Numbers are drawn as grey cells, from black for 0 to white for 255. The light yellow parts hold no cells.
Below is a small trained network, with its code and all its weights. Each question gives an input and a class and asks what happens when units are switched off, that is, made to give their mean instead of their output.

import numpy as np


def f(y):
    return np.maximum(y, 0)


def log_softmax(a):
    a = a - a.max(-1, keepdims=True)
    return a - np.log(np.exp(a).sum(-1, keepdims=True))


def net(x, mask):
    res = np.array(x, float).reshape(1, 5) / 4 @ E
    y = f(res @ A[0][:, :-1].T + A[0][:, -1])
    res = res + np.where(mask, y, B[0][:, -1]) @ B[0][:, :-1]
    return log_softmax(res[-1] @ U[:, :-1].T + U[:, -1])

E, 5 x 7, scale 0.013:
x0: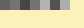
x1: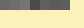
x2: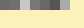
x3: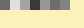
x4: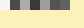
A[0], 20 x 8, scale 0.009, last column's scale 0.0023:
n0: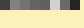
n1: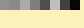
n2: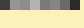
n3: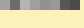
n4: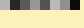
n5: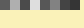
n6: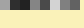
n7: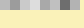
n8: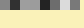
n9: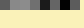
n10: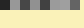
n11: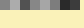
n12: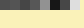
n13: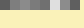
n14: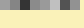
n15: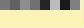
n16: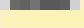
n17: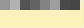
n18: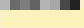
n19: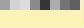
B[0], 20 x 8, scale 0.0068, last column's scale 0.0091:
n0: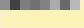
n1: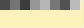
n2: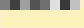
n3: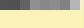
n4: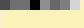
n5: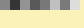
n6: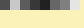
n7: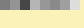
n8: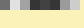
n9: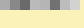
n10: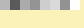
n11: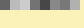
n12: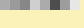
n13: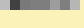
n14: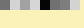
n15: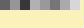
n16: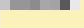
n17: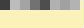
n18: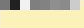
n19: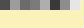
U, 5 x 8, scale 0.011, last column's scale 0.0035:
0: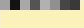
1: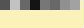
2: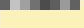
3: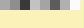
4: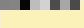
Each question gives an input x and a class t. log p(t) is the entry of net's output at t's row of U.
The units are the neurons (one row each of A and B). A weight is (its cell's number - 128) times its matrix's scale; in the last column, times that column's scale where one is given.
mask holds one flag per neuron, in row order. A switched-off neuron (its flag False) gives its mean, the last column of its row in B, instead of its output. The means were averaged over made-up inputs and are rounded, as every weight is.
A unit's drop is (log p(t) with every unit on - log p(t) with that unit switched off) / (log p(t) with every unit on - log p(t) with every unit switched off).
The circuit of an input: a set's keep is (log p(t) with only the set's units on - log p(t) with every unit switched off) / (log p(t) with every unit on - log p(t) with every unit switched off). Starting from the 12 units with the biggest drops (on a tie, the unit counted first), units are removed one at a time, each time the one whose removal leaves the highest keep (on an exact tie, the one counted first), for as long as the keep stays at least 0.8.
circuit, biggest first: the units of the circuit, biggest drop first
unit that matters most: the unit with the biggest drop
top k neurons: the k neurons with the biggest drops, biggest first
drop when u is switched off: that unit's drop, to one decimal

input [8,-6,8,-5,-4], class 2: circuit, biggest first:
[n8]
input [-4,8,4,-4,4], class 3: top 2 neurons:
[n9; n15]
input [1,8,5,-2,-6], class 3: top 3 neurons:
[n9; n12; n18]
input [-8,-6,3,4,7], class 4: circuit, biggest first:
[n7; n19; n1]
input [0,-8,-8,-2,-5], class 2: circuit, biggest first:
[n14; n6]
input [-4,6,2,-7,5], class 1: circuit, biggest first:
[n8; n6]
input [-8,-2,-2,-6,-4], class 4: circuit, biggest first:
[n15; n1]
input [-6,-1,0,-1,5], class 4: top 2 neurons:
[n15; n7]
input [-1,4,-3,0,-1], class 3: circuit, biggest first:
[n4; n9]
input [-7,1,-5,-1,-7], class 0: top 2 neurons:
[n5; n2]
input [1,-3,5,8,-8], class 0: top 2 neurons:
[n10; n2]
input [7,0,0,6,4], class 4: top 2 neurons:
[n12; n6]
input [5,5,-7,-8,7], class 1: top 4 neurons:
[n6; n4; n14; n10]
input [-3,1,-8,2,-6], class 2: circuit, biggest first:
[n14]
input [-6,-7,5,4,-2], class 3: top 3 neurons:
[n7; n6; n4]
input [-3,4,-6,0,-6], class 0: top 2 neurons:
[n5; n10]
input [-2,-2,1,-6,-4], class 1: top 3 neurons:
[n6; n8; n4]
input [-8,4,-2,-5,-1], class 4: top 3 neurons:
[n15; n9; n1]
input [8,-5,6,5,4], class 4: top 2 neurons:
[n6; n8]
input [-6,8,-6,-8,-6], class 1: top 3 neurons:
[n6; n4; n15]
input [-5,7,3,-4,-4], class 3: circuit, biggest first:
[n9]
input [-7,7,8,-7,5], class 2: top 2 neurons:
[n8; n9]
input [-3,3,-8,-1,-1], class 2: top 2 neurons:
[n14; n11]
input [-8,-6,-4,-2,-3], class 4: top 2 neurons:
[n7; n1]
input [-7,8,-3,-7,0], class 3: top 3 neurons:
[n9; n15; n16]
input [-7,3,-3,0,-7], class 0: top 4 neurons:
[n5; n2; n0; n10]
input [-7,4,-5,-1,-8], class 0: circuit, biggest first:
[n5]
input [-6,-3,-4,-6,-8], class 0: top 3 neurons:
[n5; n2; n10]
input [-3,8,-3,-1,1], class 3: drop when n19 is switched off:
0.1
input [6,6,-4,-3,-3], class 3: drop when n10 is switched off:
0.2
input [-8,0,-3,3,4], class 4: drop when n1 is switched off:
0.1
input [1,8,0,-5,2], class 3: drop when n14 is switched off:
-0.1
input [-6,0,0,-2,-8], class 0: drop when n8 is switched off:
0.0
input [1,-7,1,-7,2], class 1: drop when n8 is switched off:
0.1
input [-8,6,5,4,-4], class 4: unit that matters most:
n9
